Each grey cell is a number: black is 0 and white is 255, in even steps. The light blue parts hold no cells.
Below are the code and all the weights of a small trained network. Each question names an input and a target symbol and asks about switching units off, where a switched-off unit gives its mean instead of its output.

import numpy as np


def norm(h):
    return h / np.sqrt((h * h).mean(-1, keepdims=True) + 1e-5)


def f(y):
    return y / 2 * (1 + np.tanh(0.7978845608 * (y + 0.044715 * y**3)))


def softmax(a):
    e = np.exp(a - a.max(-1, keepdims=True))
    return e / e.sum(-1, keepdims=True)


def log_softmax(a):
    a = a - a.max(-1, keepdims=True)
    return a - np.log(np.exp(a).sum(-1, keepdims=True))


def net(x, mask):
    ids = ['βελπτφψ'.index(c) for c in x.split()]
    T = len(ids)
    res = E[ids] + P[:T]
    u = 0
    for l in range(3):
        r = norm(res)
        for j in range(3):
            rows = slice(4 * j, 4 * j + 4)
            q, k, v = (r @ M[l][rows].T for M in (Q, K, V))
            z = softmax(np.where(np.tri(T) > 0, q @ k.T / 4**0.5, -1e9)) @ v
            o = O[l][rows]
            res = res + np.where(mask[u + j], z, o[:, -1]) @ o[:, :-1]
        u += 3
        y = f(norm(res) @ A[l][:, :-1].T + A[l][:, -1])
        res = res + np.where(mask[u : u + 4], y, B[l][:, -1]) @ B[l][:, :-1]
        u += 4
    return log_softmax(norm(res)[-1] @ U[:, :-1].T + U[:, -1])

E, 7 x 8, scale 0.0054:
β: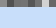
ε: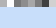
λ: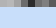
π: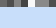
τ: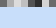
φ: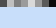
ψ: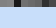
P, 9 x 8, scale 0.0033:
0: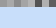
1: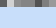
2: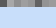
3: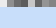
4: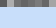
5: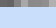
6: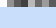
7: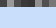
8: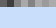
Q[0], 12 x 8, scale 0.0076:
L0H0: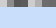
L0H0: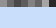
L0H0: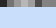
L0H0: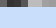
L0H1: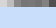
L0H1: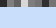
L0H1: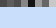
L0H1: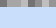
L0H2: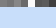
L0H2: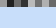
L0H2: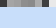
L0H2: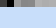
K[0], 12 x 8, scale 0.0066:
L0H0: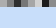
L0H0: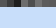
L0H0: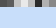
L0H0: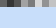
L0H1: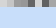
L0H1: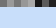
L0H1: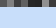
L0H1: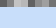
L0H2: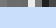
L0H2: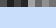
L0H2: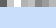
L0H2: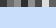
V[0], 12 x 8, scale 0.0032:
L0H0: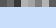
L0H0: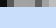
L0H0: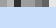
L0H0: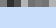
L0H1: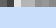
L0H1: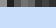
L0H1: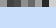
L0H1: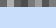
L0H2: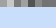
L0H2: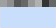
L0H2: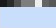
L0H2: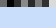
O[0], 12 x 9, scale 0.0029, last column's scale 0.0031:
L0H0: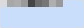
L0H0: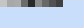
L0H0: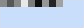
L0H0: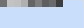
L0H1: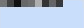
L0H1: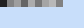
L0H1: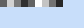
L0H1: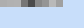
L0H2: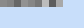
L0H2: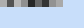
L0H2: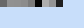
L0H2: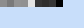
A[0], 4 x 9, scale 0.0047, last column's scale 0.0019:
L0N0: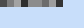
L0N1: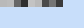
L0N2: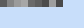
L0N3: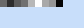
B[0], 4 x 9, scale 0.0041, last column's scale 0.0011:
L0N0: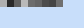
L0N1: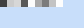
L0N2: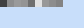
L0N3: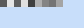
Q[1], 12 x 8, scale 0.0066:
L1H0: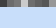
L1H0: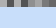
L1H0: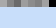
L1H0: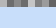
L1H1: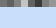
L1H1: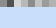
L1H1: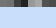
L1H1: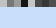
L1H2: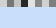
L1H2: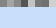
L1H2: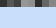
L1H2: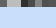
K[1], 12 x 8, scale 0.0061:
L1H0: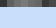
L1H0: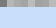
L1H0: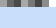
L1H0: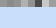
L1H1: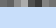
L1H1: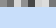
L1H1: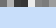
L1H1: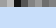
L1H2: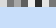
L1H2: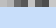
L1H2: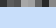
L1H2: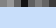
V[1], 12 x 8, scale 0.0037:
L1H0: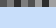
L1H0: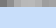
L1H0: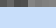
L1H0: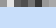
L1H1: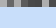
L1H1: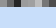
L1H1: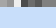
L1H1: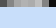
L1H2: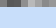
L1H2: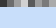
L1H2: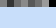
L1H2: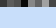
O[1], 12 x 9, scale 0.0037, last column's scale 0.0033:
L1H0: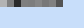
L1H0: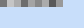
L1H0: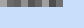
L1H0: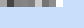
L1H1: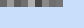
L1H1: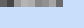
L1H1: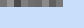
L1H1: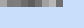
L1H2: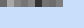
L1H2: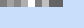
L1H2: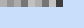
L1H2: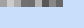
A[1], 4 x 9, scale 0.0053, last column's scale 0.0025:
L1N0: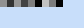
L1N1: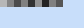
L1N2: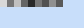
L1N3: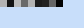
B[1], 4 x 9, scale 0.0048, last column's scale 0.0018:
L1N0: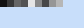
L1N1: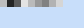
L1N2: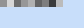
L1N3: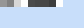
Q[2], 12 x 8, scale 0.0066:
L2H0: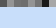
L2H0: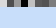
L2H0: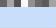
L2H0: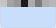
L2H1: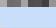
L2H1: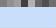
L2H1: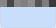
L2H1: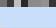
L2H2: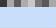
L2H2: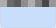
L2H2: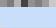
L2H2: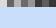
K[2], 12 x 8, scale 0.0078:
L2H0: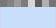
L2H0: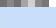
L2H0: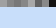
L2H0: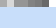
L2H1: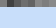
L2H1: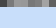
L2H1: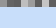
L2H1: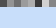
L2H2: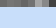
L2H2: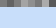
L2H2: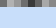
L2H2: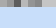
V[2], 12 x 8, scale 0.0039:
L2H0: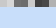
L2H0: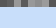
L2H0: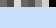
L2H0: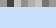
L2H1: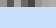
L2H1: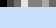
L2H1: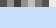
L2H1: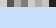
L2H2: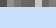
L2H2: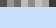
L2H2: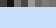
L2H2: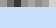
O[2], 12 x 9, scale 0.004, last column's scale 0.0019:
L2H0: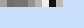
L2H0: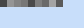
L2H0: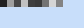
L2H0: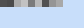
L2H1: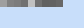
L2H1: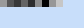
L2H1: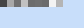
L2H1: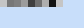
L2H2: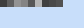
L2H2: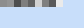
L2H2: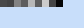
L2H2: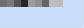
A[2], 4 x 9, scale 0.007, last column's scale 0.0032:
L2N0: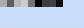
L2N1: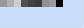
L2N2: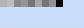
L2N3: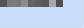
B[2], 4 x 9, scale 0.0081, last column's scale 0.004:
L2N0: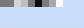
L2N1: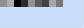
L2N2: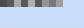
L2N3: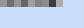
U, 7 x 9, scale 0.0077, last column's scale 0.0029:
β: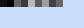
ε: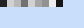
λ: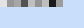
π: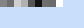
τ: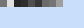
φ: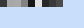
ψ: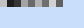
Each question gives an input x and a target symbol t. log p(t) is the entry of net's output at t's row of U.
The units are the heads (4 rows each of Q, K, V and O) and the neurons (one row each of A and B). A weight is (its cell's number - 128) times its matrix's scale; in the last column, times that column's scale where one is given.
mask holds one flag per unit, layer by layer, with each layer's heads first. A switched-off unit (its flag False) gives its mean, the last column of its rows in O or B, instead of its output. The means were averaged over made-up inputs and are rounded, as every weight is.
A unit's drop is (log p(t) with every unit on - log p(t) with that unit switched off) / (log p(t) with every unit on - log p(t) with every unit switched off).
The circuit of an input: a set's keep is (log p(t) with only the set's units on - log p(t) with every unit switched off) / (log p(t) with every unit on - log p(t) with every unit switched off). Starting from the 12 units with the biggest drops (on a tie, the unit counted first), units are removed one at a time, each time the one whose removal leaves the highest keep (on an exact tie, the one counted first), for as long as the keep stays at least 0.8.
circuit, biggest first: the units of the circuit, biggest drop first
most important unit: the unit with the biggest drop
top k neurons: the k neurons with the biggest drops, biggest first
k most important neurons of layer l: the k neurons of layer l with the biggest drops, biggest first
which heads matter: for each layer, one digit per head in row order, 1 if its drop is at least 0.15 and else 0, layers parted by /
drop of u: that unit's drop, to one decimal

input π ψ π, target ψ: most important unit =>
L0H1
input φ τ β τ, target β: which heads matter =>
011 / 010 / 000
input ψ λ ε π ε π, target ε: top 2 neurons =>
(L0N3 L1N3)
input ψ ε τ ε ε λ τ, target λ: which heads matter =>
000 / 000 / 100
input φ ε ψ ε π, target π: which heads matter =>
001 / 000 / 000
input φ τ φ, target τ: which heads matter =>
101 / 010 / 100
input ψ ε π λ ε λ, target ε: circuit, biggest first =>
(L0H0 L2H1 L1N3)
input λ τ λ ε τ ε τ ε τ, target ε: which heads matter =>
011 / 001 / 010
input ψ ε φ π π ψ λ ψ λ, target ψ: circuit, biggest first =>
(L2N0 L1N3)
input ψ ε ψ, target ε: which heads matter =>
111 / 101 / 010
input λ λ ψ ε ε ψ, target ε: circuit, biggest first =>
(L0H1 L2H1)
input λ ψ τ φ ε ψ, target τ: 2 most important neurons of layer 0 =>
(L0N2 L0N0)
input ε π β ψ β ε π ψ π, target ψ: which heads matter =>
101 / 100 / 000
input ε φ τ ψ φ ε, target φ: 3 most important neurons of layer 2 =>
(L2N0 L2N1 L2N3)
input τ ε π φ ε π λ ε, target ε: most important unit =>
L0N1
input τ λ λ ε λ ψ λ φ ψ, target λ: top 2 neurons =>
(L0N2 L0N1)
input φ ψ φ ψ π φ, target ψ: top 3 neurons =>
(L0N1 L1N3 L2N0)
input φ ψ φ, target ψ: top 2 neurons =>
(L0N1 L1N3)
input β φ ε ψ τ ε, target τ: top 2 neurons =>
(L2N0 L0N1)
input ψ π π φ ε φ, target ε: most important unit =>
L0H2
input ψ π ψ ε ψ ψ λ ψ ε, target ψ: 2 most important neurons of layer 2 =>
(L2N0 L2N3)
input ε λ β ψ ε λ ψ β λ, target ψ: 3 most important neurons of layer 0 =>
(L0N3 L0N1 L0N2)
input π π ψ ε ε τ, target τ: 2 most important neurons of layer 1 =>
(L1N1 L1N3)
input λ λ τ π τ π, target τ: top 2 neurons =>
(L0N3 L1N3)
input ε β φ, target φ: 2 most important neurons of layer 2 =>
(L2N0 L2N2)
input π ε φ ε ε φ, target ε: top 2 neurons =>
(L0N1 L1N3)
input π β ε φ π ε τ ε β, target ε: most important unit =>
L0N3
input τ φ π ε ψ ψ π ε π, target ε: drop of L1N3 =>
0.4
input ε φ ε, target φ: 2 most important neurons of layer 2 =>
(L2N0 L2N3)
